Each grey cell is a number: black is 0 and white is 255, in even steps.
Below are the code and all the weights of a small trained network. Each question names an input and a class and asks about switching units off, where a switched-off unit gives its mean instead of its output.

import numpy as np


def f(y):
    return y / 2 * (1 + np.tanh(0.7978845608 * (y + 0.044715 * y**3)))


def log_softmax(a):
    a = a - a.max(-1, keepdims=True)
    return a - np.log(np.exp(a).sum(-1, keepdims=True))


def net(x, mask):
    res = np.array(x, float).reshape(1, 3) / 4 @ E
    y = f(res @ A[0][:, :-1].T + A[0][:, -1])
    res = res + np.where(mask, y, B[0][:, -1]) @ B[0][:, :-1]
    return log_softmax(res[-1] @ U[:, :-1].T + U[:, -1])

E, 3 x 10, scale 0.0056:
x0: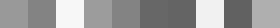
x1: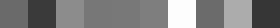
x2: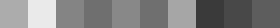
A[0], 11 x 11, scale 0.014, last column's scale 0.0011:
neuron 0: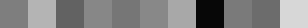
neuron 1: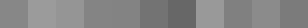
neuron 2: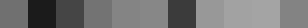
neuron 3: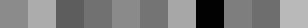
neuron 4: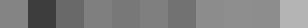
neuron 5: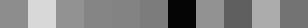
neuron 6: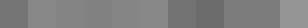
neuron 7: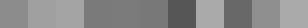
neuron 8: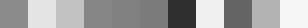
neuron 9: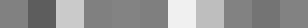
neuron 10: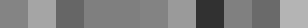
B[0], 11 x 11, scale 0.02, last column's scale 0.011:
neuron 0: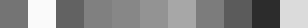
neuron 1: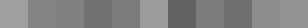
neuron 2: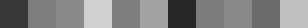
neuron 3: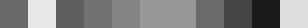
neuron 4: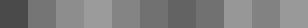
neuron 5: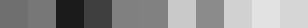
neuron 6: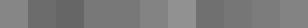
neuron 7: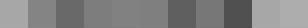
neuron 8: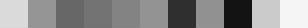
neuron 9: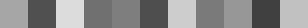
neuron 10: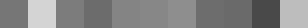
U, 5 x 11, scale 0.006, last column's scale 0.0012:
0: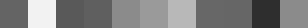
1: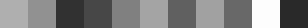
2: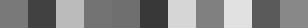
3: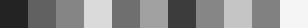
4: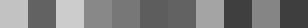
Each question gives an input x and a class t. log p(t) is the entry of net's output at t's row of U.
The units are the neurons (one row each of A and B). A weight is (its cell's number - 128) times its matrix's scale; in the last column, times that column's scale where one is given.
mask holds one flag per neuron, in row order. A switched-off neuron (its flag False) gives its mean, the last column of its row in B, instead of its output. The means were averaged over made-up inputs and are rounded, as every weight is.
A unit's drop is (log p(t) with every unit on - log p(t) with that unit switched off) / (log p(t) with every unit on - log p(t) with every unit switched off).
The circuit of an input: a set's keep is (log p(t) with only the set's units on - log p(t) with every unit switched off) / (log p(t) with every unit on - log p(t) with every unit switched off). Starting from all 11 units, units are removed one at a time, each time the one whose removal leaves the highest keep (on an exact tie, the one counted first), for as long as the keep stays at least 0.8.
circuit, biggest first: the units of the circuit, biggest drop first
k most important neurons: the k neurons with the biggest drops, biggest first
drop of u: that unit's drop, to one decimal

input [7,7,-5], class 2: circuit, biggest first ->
neuron 9
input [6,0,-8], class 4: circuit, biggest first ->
neuron 9; neuron 8; neuron 5
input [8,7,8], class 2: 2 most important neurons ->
neuron 9; neuron 8
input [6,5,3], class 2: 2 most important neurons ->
neuron 9; neuron 8
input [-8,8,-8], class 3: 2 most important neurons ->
neuron 2; neuron 4
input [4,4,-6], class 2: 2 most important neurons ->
neuron 9; neuron 8
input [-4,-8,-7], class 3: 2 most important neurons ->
neuron 2; neuron 4
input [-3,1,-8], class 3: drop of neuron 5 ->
0.0
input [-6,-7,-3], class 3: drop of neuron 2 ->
0.4
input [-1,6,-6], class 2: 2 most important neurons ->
neuron 9; neuron 8
